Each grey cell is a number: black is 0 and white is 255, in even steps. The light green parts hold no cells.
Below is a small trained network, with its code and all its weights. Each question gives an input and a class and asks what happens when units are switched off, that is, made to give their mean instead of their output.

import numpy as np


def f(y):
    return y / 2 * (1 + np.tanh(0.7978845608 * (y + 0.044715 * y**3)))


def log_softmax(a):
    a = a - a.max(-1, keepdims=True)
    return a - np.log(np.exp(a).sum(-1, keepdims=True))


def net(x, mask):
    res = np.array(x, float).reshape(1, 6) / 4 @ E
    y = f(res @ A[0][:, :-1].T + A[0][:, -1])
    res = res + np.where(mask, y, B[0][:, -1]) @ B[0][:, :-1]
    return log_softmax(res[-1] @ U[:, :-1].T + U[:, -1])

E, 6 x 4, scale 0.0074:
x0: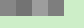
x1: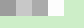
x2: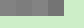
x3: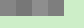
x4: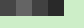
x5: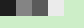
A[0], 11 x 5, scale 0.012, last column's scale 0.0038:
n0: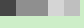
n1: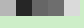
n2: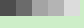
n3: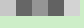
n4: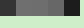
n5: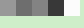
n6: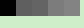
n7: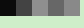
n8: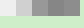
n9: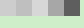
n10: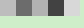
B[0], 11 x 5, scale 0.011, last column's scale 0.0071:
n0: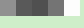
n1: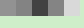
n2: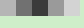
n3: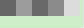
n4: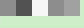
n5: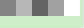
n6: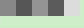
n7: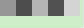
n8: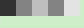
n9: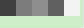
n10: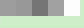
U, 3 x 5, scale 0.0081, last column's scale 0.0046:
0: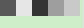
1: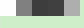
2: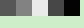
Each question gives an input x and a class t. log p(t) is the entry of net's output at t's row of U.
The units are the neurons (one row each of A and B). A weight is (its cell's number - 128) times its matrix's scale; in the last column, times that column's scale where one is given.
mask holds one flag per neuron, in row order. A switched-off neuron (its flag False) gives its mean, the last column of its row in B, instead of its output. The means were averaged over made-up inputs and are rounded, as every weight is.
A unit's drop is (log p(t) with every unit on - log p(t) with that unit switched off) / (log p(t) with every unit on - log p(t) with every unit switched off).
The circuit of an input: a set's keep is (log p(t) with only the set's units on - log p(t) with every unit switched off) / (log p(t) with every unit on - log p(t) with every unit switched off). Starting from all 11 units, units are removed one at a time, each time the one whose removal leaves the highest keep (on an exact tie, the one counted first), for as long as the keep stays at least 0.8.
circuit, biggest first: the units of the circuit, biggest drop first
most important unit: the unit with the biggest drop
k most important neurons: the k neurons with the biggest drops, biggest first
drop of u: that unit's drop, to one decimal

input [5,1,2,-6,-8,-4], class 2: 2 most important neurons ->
[n8; n9]
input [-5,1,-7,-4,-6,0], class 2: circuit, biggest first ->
[n5; n8]
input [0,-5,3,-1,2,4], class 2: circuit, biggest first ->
[n4; n7]
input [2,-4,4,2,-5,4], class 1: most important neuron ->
[n8]
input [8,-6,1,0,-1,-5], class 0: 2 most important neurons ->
[n5; n3]
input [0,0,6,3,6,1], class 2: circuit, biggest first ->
[n2; n7]
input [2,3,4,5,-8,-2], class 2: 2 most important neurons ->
[n8; n9]
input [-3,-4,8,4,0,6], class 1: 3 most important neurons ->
[n8; n9; n2]
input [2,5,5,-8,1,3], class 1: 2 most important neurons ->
[n0; n5]
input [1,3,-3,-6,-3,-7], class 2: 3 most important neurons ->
[n8; n9; n2]
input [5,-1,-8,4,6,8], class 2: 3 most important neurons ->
[n4; n7; n1]
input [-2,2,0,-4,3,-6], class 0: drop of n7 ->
0.1
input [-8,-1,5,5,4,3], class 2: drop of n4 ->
0.2
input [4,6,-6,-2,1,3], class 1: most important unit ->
n0
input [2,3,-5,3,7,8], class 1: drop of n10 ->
0.0
